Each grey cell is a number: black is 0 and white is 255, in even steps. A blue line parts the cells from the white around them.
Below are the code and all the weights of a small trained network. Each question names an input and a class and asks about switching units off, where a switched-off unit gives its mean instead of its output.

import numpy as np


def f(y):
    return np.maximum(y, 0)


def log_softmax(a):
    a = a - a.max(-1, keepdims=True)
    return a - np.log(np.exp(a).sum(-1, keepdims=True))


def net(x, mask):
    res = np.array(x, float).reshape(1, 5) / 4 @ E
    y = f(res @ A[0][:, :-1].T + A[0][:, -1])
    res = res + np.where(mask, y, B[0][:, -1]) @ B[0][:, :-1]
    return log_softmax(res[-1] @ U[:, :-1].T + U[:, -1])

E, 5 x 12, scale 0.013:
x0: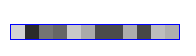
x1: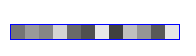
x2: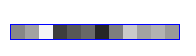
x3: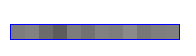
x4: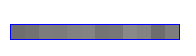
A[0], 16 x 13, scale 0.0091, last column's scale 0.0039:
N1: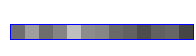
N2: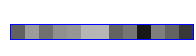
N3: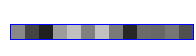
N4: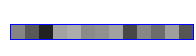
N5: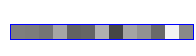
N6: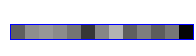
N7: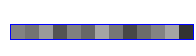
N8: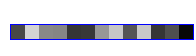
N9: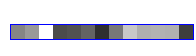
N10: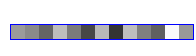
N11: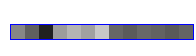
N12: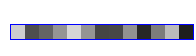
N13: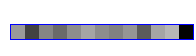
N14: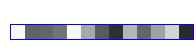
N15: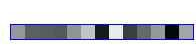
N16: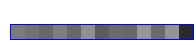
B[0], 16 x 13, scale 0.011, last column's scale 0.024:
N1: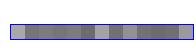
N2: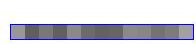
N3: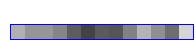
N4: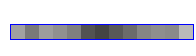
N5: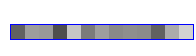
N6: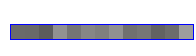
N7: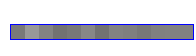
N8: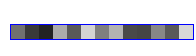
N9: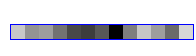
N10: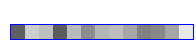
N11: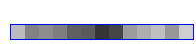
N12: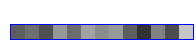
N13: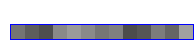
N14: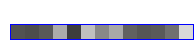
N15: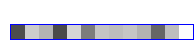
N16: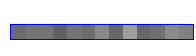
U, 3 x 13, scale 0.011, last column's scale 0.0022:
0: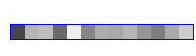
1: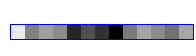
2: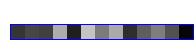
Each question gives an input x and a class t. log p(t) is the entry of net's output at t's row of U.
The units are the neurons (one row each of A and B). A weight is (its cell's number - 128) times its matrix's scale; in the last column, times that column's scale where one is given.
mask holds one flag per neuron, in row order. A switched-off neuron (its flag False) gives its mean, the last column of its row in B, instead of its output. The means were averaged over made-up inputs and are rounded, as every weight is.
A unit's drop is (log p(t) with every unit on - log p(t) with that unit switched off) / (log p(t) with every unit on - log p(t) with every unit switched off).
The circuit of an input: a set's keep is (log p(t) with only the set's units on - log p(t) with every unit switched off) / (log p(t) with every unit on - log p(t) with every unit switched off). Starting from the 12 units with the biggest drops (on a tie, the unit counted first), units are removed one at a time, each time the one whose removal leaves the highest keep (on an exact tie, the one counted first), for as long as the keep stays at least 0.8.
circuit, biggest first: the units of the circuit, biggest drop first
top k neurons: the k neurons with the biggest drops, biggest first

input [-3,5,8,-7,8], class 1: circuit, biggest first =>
N9
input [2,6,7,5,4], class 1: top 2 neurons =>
N9; N15
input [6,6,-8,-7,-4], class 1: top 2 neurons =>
N11; N3
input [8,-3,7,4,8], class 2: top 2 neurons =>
N14; N12
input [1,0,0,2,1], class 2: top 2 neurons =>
N15; N10
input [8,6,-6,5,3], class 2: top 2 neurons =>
N14; N12
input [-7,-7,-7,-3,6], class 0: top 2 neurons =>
N15; N9
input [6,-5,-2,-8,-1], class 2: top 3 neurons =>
N14; N12; N10
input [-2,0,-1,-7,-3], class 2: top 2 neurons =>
N15; N9
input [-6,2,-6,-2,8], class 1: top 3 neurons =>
N11; N3; N14
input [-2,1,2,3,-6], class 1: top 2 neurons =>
N15; N14
